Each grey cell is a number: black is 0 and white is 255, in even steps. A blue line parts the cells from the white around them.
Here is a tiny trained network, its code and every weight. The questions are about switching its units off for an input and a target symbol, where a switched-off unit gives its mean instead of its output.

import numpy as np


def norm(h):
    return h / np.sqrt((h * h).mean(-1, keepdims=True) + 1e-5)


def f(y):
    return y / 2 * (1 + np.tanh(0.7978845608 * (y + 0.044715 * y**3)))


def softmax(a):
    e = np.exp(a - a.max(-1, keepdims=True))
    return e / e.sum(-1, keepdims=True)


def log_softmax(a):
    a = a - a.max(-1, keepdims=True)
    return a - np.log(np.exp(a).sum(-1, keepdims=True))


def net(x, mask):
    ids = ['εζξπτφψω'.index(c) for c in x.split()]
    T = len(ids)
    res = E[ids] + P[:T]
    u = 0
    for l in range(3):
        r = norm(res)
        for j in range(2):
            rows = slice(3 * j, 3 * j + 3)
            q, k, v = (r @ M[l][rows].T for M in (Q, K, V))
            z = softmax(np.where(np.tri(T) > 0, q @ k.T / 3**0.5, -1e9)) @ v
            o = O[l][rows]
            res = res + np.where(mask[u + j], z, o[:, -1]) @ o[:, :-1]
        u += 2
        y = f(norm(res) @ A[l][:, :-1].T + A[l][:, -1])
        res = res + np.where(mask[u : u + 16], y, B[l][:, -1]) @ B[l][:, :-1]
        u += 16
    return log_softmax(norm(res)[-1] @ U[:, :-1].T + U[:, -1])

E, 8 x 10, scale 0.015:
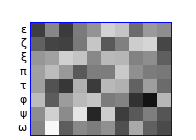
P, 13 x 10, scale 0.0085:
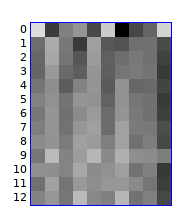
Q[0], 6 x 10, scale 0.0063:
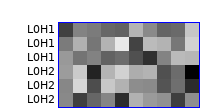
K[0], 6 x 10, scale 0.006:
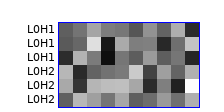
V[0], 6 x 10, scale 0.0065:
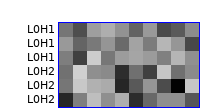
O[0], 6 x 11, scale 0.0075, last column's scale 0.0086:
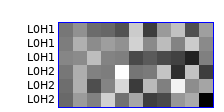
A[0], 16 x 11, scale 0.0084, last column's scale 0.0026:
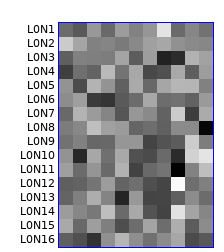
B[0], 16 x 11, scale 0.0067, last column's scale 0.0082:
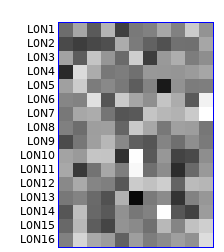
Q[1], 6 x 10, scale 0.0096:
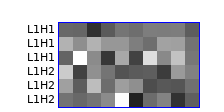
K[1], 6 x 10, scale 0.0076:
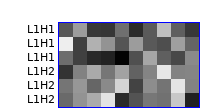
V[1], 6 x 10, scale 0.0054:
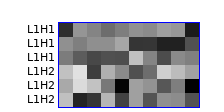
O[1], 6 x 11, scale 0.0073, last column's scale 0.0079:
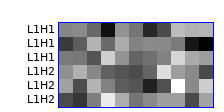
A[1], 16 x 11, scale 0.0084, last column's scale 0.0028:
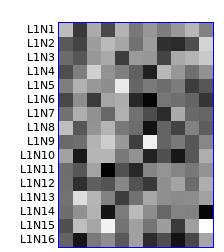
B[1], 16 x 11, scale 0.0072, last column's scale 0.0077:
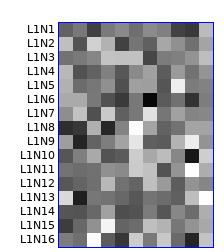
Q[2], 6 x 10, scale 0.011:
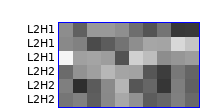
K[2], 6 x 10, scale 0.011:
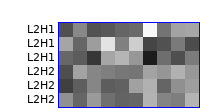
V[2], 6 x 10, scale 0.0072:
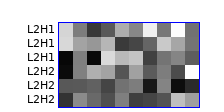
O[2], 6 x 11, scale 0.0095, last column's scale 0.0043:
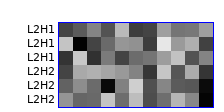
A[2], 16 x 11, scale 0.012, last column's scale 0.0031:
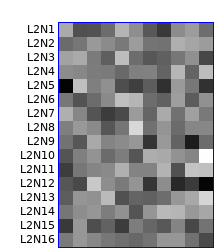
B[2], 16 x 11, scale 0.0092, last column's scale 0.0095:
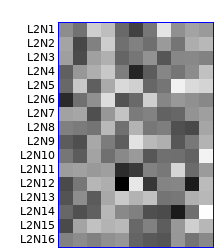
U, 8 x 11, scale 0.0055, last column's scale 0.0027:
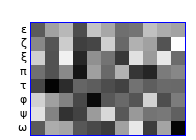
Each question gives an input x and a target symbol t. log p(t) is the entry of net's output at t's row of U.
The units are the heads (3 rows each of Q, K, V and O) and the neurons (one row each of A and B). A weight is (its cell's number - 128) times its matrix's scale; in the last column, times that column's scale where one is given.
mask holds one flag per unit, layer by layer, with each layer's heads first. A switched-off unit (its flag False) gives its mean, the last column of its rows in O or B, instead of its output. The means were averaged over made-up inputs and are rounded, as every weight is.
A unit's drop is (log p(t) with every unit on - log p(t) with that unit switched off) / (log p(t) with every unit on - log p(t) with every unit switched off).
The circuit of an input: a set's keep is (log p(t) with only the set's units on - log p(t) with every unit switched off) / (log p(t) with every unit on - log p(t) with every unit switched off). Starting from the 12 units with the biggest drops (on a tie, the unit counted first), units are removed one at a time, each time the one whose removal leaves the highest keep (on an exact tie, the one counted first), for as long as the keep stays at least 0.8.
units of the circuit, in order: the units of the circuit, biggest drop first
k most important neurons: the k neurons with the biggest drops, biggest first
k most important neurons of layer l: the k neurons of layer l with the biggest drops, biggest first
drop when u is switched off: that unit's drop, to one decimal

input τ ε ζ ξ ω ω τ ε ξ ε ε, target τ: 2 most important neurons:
L0N7, L2N14
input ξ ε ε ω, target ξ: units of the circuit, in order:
L2H1
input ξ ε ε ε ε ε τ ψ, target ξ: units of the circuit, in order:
L2H1, L1H2
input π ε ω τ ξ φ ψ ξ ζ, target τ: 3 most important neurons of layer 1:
L1N13, L1N10, L1N11
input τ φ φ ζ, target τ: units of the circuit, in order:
L2N14, L2N5
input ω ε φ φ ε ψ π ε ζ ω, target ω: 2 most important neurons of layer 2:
L2N5, L2N14
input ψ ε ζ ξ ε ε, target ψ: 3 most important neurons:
L0N7, L0N14, L0N2
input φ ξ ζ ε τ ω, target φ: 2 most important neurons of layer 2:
L2N5, L2N15
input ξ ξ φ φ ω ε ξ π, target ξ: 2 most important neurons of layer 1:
L1N10, L1N11
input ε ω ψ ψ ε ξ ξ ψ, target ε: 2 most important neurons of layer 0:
L0N7, L0N16
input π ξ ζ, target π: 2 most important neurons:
L0N7, L0N2
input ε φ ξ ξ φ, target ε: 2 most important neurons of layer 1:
L1N13, L1N1
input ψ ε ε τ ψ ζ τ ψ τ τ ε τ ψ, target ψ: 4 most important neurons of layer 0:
L0N7, L0N14, L0N2, L0N12
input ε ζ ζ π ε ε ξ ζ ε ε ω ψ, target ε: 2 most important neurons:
L0N7, L2N5
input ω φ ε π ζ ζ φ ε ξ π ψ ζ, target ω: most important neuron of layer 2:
L2N5
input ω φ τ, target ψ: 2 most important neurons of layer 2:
L2N4, L2N15
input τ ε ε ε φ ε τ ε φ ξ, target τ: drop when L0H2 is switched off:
0.5
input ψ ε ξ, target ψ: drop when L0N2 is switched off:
0.3
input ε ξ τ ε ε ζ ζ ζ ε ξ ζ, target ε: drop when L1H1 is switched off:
-0.1
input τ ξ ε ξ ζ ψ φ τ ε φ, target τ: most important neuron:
L0N7
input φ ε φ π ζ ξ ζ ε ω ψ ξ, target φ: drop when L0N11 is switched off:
0.2
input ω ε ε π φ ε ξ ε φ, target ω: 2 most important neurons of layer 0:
L0N3, L0N6
